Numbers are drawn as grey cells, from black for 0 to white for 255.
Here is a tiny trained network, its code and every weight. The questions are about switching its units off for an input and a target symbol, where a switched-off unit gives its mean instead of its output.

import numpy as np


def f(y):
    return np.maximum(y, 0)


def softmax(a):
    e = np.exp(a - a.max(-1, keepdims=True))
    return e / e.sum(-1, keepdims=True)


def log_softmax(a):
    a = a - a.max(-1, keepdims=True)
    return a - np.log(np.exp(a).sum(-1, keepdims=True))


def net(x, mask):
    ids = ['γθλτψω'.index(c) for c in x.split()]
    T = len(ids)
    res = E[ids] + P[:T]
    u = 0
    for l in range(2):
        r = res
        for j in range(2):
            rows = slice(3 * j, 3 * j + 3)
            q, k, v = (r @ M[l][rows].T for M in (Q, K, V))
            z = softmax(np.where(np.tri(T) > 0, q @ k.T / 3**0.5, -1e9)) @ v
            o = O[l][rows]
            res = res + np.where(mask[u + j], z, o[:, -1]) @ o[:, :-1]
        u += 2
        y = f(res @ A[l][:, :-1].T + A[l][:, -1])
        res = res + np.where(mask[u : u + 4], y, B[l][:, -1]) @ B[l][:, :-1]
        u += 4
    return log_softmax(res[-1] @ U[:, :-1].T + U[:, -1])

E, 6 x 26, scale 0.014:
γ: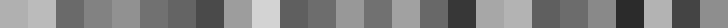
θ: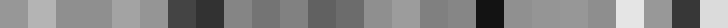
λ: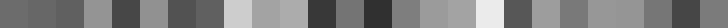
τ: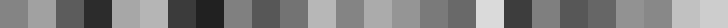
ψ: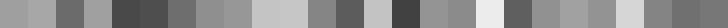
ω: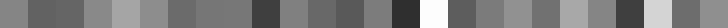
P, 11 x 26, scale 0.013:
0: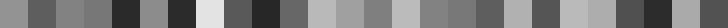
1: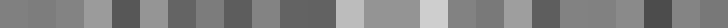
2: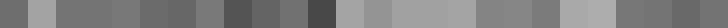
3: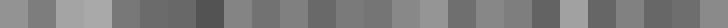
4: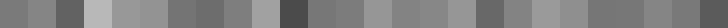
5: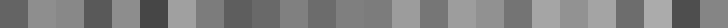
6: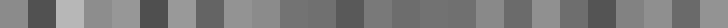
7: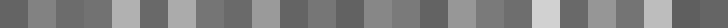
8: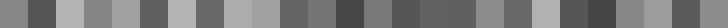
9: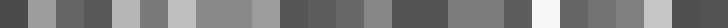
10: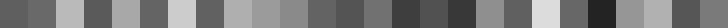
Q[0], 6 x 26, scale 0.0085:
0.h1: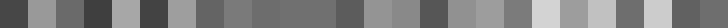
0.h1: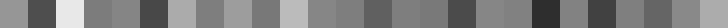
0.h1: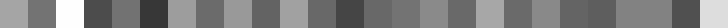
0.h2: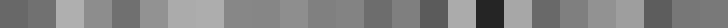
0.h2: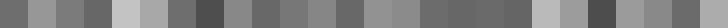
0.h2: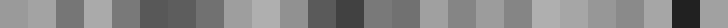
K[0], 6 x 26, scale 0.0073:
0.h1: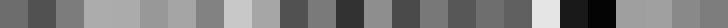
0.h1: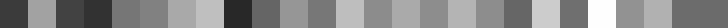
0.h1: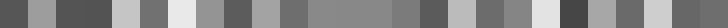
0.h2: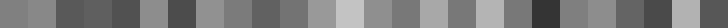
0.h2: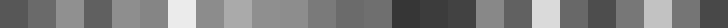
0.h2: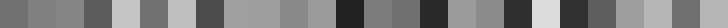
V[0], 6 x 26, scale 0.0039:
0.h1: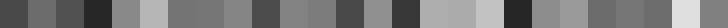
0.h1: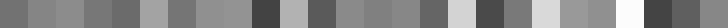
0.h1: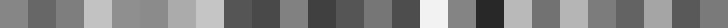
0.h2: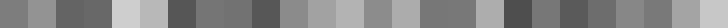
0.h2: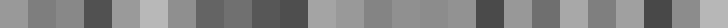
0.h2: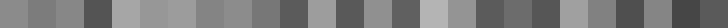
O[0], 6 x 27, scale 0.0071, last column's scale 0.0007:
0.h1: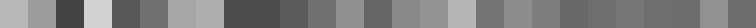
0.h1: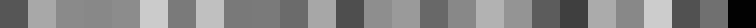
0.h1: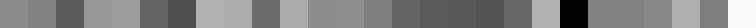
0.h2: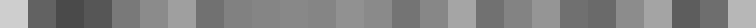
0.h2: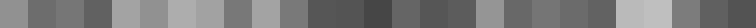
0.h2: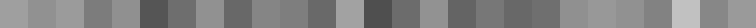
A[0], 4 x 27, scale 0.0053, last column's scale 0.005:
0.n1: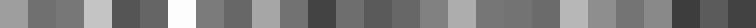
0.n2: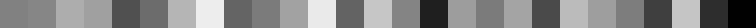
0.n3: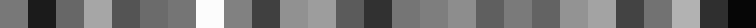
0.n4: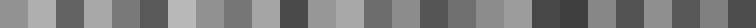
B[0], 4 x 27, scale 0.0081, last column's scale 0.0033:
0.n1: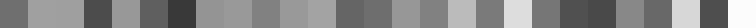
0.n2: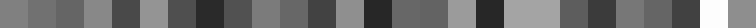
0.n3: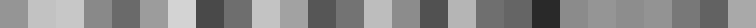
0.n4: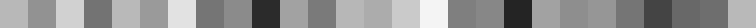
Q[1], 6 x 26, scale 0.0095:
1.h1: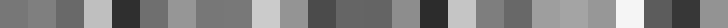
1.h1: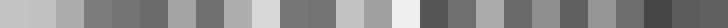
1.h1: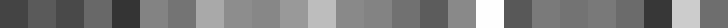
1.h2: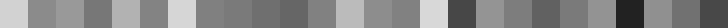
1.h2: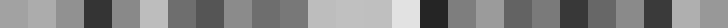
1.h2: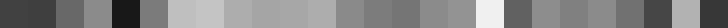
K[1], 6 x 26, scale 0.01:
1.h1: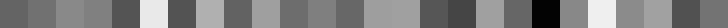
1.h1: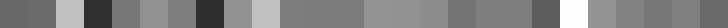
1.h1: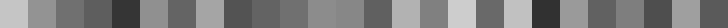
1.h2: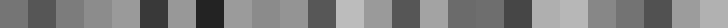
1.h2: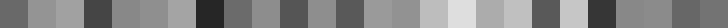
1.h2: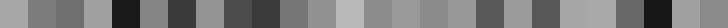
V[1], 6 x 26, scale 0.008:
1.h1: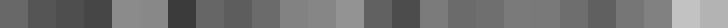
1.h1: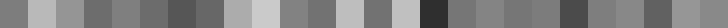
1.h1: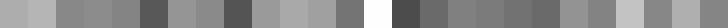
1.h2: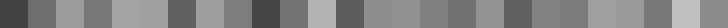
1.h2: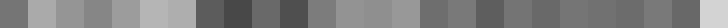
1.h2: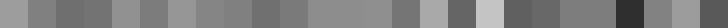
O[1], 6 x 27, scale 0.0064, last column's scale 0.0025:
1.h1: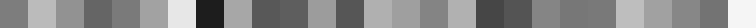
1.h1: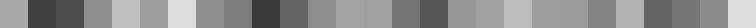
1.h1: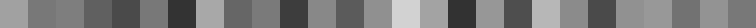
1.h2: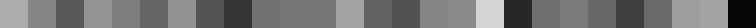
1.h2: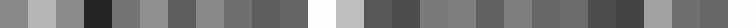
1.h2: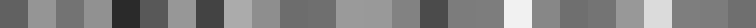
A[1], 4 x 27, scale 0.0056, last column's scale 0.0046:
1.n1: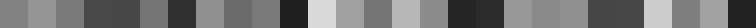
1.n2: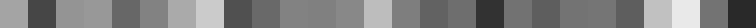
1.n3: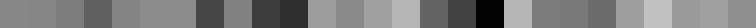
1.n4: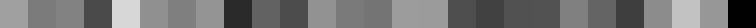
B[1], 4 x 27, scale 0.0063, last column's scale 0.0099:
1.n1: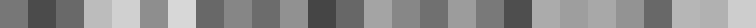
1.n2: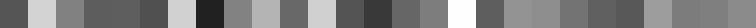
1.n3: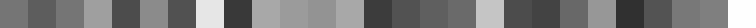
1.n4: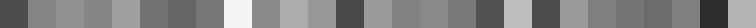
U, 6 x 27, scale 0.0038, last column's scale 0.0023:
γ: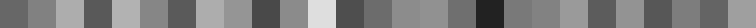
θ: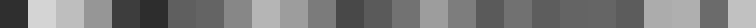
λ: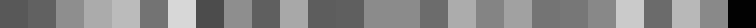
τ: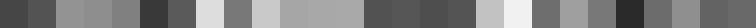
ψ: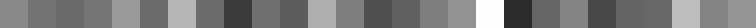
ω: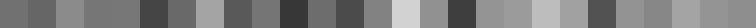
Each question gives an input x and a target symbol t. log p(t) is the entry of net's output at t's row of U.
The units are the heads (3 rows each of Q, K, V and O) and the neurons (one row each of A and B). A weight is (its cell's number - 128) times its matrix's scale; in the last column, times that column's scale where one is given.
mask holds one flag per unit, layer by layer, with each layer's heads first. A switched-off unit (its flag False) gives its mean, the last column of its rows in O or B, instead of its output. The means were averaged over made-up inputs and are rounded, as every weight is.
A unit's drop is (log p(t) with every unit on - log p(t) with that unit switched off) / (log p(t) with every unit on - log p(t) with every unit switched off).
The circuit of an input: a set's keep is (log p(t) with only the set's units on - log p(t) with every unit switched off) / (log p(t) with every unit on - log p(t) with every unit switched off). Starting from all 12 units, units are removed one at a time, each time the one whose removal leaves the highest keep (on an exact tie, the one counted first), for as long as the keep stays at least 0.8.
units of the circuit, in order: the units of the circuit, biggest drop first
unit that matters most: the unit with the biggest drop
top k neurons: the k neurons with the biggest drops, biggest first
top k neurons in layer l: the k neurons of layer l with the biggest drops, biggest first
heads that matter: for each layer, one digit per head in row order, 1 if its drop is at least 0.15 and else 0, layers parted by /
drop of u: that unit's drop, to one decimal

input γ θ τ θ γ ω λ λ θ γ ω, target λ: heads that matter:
10 / 11
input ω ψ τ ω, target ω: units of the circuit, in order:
0.h1, 1.h1
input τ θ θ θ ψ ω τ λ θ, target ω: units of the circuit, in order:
1.h1, 0.h1
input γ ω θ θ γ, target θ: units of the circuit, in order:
0.h1, 1.h1
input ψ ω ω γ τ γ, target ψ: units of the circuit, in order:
0.h1, 1.h1, 1.n3
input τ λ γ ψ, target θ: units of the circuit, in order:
0.h1, 1.h1, 0.h2
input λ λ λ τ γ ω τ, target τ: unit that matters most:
0.n1
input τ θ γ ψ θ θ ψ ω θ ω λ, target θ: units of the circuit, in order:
0.h1, 1.h1, 0.h2
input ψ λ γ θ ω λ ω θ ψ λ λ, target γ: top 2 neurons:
0.n2, 0.n3
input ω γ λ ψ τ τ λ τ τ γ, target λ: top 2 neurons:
0.n4, 1.n3
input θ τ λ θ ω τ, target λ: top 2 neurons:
0.n1, 1.n3
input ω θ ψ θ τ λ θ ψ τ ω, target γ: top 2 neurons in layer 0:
0.n3, 0.n1
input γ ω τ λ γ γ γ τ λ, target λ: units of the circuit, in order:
0.h1, 1.h1, 0.n1, 1.h2
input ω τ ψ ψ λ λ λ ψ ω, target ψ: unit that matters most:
0.h1
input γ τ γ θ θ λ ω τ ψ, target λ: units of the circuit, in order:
1.h1, 1.n3
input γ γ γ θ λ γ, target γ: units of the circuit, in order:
0.h1, 1.h2, 0.n4, 1.n4
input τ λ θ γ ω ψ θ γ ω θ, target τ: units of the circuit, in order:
0.h1, 1.h1, 0.n4
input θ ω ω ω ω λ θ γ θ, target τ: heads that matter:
00 / 11
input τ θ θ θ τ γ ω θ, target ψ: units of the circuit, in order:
0.h1, 1.h2
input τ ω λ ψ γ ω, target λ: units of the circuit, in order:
0.h1, 1.h1, 1.h2
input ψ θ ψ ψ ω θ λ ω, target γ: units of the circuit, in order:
0.h1, 1.h2, 1.n4
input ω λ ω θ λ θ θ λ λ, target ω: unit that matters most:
0.n3
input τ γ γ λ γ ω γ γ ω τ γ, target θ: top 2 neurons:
0.n1, 0.n4
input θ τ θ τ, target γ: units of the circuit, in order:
1.h2, 0.h1
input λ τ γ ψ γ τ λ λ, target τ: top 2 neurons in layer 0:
0.n3, 0.n1
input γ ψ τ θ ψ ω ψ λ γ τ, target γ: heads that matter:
11 / 01
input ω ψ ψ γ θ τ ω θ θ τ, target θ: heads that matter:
10 / 10
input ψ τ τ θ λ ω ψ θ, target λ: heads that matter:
10 / 11
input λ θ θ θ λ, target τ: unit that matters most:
1.h1
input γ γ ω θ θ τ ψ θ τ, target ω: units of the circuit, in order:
0.h1, 1.h1, 0.n1, 1.h2
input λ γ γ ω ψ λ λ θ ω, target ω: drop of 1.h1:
0.6
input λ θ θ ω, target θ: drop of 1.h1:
0.9
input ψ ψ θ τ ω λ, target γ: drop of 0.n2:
2.0
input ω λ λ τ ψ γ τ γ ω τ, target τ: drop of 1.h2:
0.1
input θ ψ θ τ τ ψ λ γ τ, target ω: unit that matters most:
0.n1
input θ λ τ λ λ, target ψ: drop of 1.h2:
1.3
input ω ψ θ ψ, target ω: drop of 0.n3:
0.2
